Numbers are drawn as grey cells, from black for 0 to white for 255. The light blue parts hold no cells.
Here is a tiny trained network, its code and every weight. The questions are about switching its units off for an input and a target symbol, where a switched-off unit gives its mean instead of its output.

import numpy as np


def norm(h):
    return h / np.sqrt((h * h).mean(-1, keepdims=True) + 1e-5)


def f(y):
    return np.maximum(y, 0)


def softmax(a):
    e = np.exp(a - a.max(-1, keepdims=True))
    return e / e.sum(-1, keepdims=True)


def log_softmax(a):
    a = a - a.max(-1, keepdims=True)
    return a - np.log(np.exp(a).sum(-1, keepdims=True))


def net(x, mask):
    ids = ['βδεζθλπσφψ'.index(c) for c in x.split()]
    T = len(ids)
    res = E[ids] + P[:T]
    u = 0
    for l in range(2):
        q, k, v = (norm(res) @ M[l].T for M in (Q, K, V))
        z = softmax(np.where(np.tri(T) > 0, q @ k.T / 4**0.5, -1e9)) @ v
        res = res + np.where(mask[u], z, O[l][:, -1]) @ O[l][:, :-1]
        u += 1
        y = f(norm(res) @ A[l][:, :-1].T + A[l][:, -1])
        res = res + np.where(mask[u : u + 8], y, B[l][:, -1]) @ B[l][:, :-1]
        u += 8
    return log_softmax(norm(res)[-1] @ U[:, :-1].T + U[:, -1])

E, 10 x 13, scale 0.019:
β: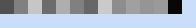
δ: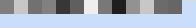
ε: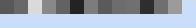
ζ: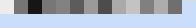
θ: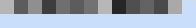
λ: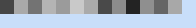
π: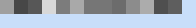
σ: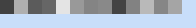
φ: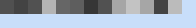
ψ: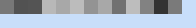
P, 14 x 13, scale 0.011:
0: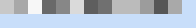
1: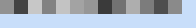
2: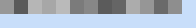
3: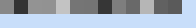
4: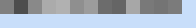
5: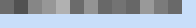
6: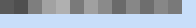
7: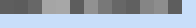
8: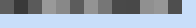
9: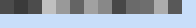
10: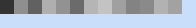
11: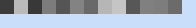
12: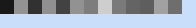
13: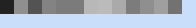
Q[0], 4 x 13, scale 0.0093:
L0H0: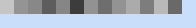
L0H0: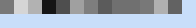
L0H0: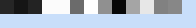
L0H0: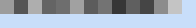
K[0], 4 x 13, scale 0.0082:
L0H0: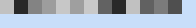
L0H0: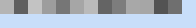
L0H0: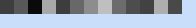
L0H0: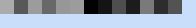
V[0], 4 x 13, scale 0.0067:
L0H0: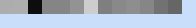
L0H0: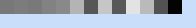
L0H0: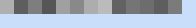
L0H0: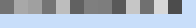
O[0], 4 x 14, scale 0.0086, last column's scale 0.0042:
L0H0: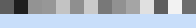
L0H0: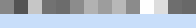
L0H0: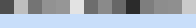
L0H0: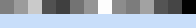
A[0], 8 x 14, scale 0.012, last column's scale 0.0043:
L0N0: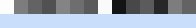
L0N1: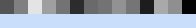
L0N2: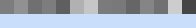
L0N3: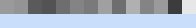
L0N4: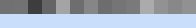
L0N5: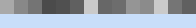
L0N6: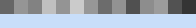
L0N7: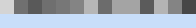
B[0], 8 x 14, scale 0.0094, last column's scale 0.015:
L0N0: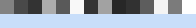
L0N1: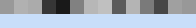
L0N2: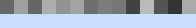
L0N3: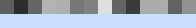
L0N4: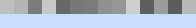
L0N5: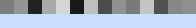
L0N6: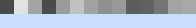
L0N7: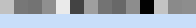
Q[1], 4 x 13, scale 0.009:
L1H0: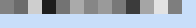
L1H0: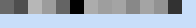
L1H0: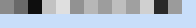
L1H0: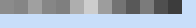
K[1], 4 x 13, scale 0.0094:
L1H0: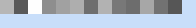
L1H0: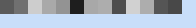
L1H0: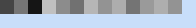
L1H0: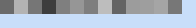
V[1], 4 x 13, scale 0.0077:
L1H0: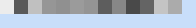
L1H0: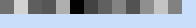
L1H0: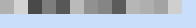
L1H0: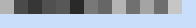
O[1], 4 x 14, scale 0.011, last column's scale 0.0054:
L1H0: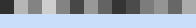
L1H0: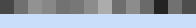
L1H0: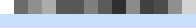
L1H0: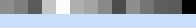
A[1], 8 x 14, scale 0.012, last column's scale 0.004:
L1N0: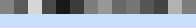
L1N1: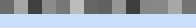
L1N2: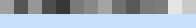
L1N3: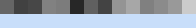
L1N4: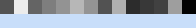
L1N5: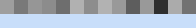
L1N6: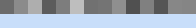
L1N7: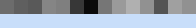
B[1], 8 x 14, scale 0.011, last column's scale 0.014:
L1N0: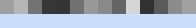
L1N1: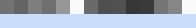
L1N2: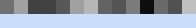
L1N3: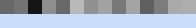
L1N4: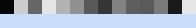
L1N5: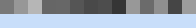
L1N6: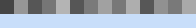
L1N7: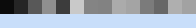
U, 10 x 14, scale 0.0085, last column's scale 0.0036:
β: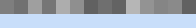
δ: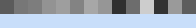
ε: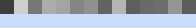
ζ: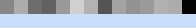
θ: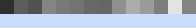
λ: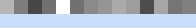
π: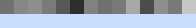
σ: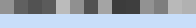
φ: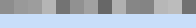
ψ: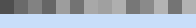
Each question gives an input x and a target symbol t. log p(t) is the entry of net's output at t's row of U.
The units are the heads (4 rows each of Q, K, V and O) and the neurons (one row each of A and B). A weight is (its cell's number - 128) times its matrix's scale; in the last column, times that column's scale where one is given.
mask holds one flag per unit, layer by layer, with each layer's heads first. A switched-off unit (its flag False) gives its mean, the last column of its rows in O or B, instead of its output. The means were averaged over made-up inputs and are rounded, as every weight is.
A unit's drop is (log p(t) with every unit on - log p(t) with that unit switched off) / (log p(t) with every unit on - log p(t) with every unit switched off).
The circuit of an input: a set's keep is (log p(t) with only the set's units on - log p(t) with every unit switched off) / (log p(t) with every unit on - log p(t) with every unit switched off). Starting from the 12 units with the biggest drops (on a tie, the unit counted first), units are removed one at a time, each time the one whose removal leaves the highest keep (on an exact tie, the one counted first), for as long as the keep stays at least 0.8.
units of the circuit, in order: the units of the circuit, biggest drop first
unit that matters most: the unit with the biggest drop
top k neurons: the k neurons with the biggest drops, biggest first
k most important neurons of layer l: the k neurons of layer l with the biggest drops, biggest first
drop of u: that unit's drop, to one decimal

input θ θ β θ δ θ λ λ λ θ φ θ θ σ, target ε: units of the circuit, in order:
[L0N0; L1N4]
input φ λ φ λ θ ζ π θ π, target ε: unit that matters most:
L0N6
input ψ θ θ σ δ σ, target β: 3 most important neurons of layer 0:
[L0N0; L0N5; L0N4]
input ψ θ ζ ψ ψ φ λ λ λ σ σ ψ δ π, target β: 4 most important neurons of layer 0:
[L0N0; L0N5; L0N1; L0N3]
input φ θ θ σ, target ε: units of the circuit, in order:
[L0N0; L0N6; L1N4]
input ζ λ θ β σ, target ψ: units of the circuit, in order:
[L0H0; L0N0; L1H0; L0N3]
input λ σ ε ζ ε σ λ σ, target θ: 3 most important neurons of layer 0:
[L0N0; L0N6; L0N4]
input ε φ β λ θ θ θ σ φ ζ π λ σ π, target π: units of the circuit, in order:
[L0N0; L1H0; L1N5; L1N1]
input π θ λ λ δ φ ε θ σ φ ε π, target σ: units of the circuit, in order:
[L0H0; L1N4; L0N0; L0N3]
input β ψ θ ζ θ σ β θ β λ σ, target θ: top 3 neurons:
[L0N0; L0N6; L1N7]
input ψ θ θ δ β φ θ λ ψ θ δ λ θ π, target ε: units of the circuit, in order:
[L0N6; L0N0]
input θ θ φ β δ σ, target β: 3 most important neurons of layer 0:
[L0N0; L0N4; L0N5]
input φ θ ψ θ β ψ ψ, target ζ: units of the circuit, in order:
[L0H0; L1H0; L0N0]
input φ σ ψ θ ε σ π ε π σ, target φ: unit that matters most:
L0N4
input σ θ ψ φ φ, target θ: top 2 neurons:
[L1N7; L0N0]
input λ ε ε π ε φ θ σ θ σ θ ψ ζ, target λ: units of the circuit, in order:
[L0N7; L0N0]
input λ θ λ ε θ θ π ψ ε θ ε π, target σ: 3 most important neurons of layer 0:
[L0N0; L0N3; L0N4]
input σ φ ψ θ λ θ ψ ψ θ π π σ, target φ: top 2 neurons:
[L0N4; L0N0]
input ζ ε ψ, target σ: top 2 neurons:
[L1N4; L0N3]
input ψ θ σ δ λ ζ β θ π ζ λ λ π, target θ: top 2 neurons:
[L0N0; L1N7]
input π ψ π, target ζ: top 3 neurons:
[L0N0; L0N6; L1N4]
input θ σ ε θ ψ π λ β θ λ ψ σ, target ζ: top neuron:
[L0N4]
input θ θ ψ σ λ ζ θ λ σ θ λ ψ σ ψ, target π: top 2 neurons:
[L0N0; L1N5]
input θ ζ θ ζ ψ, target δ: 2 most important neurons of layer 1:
[L1N4; L1N1]
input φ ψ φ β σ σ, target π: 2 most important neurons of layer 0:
[L0N0; L0N4]
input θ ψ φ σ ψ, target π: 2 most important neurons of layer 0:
[L0N0; L0N3]
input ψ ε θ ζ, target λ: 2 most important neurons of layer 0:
[L0N7; L0N0]
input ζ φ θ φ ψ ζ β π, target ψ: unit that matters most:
L0H0
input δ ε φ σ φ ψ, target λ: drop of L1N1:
0.1
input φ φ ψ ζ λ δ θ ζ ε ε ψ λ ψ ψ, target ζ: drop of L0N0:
0.3
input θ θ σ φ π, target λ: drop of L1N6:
0.0
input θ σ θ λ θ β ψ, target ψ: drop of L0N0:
0.2
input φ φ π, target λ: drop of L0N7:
0.1
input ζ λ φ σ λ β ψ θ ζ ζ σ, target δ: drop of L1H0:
0.1
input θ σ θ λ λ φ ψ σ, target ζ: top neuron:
[L1N4]
